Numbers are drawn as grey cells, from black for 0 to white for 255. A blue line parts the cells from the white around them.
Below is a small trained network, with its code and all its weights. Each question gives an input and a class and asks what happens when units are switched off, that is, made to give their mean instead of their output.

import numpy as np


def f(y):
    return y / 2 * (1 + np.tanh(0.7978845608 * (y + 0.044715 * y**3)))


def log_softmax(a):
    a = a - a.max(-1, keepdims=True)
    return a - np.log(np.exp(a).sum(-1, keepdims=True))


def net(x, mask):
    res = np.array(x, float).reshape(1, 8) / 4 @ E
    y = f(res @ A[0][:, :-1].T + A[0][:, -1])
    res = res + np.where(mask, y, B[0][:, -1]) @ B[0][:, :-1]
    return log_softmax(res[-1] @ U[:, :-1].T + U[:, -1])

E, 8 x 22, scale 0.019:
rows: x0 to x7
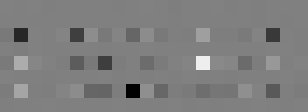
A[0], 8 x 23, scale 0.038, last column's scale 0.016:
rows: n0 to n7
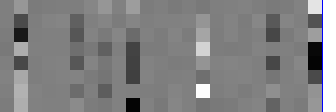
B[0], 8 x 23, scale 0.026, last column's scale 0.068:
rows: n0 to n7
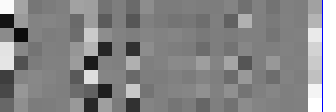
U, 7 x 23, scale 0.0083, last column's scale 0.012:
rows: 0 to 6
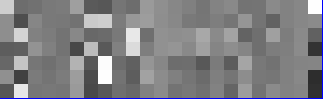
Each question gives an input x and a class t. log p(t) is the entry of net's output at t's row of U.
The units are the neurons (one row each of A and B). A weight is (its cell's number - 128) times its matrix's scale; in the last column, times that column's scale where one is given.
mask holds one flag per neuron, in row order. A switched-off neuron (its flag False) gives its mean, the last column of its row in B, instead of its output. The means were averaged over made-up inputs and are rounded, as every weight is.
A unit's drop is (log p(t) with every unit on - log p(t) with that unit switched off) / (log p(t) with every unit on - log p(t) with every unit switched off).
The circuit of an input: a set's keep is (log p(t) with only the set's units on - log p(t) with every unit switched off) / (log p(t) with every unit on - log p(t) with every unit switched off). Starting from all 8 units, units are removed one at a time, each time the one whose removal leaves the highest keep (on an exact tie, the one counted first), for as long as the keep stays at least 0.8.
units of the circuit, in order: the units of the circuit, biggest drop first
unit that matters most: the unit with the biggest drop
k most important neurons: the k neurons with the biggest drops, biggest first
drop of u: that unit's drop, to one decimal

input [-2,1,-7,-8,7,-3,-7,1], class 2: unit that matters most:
n2
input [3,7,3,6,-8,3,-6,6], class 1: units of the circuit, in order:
(n6, n7)
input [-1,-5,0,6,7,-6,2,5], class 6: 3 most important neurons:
(n6, n2, n4)
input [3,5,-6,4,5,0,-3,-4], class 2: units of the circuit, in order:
(n2, n7)
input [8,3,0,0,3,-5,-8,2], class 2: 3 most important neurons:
(n2, n7, n5)
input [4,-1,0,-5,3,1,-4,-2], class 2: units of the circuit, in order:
(n2, n7)
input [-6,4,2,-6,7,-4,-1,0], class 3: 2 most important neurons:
(n6, n7)
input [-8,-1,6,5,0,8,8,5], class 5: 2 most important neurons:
(n7, n6)
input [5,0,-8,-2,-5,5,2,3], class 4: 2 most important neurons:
(n6, n2)
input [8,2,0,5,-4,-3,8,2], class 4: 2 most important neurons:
(n2, n7)
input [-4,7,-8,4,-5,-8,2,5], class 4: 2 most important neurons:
(n6, n2)
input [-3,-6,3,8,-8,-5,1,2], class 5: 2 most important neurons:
(n6, n3)
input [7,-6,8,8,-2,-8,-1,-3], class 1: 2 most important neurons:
(n6, n2)
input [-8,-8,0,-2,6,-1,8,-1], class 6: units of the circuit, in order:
(n7)
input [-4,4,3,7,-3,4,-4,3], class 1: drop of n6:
0.9
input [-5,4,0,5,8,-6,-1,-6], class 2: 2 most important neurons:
(n6, n2)
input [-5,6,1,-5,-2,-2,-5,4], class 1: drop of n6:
1.0
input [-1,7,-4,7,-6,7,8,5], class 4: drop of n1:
0.0
